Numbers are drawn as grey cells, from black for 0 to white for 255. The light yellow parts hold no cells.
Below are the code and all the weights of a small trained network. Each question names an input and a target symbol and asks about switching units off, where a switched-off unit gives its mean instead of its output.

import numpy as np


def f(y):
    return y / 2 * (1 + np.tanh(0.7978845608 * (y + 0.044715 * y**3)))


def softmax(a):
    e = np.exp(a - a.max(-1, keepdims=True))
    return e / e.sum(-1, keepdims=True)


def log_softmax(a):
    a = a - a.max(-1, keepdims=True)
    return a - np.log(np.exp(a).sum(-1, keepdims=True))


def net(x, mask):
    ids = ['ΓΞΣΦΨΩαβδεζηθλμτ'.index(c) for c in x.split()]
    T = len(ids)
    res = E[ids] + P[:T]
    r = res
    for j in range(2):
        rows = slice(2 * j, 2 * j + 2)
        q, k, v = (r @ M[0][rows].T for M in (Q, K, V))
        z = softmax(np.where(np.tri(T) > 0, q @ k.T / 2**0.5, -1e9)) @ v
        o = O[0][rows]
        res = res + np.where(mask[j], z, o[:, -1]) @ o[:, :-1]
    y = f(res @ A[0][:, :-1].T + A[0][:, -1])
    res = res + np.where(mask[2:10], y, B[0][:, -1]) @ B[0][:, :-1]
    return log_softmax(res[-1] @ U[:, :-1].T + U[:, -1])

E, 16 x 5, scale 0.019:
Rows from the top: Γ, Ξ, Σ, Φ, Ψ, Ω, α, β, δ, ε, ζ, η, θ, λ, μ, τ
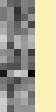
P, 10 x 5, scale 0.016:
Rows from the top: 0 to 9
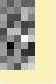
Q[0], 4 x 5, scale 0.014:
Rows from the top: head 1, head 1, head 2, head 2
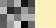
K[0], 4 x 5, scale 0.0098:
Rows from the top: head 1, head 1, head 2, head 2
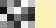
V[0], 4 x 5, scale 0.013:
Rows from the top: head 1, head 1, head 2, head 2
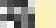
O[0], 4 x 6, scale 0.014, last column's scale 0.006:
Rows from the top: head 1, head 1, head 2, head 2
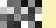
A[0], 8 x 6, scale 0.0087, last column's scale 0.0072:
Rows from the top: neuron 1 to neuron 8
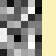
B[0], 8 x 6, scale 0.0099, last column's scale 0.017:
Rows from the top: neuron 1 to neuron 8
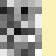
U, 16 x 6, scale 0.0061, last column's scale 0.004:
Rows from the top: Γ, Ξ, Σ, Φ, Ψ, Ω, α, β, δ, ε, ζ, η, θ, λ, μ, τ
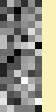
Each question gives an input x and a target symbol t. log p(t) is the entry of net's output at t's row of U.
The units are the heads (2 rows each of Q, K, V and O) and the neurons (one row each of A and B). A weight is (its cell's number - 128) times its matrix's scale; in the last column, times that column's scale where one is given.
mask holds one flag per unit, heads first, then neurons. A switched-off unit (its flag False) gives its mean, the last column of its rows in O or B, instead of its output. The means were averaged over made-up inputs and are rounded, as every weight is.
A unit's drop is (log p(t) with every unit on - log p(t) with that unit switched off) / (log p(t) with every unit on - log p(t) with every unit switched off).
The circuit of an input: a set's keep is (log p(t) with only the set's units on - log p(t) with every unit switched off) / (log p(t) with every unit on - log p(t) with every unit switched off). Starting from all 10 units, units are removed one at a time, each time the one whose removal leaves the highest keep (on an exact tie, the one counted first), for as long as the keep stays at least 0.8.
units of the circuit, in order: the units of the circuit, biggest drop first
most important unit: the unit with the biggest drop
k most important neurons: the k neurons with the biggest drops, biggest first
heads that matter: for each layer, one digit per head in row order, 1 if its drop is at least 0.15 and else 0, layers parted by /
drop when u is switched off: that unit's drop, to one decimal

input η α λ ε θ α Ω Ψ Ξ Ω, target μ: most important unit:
neuron 6
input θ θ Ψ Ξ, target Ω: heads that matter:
11
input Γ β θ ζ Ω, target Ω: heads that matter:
10
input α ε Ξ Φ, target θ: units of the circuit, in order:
[head 1; neuron 1; neuron 8]
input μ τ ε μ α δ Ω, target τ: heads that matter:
11
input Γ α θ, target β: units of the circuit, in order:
[head 1; neuron 5; head 2]
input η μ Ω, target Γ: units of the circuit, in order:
[head 1; neuron 5; neuron 1]
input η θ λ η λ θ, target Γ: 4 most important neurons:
[neuron 1; neuron 5; neuron 4; neuron 6]
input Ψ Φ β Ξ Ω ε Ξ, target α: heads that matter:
11
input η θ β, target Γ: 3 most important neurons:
[neuron 1; neuron 5; neuron 4]
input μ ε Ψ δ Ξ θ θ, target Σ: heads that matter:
11
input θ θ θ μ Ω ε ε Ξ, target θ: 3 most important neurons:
[neuron 1; neuron 8; neuron 5]
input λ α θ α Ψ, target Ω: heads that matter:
10
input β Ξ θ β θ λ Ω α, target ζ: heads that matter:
10
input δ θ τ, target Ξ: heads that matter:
01
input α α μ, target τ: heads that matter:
11
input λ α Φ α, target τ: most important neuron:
[neuron 4]
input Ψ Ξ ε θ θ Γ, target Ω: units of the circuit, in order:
[head 1; head 2]
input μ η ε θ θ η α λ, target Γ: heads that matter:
10
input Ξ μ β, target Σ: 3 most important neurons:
[neuron 1; neuron 5; neuron 8]
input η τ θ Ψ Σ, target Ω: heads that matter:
10
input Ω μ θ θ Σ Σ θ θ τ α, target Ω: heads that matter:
11
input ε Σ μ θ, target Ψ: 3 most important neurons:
[neuron 5; neuron 6; neuron 1]
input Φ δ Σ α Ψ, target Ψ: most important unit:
neuron 5
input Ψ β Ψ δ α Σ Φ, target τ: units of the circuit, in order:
[head 2; head 1]
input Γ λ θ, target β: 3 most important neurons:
[neuron 5; neuron 4; neuron 6]
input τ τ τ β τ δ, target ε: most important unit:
head 2
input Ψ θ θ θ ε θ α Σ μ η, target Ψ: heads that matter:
10
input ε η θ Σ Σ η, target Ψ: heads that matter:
10
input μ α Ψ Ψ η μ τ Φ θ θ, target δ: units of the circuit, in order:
[head 2; neuron 3]
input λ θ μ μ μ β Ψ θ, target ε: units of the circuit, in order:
[head 2; head 1; neuron 1; neuron 5]
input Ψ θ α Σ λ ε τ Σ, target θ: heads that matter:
10
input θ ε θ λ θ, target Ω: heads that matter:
11
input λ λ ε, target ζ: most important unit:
head 1
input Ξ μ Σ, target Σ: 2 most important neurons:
[neuron 1; neuron 5]
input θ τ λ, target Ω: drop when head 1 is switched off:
0.7
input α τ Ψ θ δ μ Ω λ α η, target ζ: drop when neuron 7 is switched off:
0.0
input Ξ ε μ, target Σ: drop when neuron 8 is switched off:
0.1
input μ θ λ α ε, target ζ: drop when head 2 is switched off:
0.2
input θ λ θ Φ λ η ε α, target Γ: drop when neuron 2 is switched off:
0.0
